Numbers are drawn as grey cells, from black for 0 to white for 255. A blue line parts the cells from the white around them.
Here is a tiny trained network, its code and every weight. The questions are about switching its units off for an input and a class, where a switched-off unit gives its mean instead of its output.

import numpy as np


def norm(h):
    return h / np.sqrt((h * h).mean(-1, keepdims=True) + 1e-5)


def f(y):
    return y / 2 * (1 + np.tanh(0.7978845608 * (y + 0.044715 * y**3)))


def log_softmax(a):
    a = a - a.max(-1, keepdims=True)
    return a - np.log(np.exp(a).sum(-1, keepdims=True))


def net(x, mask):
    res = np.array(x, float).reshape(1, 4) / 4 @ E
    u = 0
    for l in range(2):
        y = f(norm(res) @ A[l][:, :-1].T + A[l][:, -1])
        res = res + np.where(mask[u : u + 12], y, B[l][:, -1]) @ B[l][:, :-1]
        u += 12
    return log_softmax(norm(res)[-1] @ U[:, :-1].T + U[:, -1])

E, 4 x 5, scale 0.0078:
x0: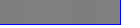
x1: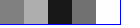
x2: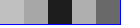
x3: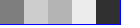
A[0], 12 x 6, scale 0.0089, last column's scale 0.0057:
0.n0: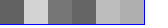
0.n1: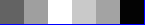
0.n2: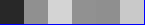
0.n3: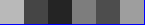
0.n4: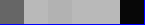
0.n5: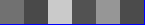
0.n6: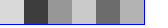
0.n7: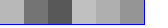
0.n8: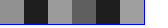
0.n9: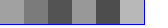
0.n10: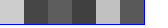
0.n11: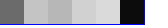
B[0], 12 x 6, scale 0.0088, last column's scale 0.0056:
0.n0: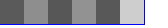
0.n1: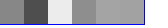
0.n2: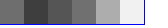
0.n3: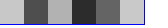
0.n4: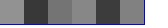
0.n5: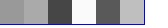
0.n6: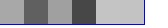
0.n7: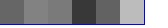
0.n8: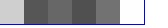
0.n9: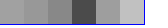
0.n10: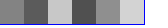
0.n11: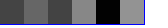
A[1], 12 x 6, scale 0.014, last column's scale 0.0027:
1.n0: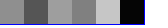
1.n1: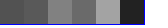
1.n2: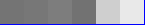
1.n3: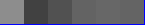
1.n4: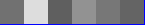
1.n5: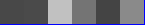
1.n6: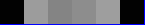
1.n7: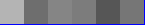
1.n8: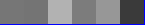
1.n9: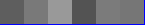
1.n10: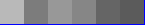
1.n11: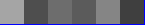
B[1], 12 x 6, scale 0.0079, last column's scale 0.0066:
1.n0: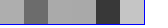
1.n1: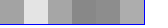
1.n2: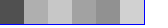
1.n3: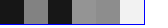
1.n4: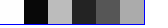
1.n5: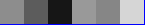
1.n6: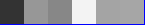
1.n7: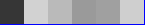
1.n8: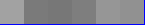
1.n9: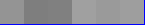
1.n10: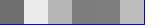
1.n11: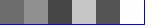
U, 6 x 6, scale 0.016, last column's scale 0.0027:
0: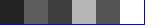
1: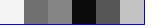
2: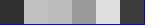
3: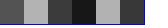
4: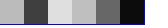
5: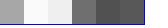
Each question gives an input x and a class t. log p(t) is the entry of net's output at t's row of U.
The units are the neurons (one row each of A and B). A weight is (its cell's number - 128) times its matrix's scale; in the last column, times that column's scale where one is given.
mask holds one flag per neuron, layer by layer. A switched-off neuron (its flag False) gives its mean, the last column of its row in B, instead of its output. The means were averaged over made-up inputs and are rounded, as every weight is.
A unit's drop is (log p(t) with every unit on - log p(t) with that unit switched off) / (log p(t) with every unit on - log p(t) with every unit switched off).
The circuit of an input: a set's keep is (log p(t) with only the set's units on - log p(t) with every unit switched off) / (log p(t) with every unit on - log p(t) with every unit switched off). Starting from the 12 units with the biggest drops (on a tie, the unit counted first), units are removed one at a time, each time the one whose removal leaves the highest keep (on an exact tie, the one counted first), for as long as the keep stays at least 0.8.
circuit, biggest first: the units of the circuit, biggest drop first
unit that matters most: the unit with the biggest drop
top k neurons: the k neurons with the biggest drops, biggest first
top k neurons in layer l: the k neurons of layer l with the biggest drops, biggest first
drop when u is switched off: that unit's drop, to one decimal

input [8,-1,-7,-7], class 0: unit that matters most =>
0.n5
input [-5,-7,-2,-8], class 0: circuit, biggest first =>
1.n3, 0.n5
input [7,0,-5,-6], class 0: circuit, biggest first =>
0.n5, 1.n11
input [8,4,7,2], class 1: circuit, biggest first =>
1.n4, 0.n2
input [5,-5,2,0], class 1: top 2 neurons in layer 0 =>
0.n8, 0.n6
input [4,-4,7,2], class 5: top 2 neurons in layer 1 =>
1.n7, 1.n10
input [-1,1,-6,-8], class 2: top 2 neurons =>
1.n2, 1.n1
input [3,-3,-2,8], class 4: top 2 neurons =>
1.n5, 0.n2
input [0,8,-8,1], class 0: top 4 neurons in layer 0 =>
0.n0, 0.n11, 0.n6, 0.n9
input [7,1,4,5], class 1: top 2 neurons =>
1.n4, 0.n8
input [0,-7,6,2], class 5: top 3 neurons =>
1.n7, 1.n10, 1.n4
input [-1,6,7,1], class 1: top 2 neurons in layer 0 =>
0.n2, 0.n8
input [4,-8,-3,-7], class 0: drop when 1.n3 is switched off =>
0.1
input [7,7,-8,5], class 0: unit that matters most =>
0.n11
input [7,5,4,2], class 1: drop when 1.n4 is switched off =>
0.4
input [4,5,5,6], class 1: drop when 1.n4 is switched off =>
0.2
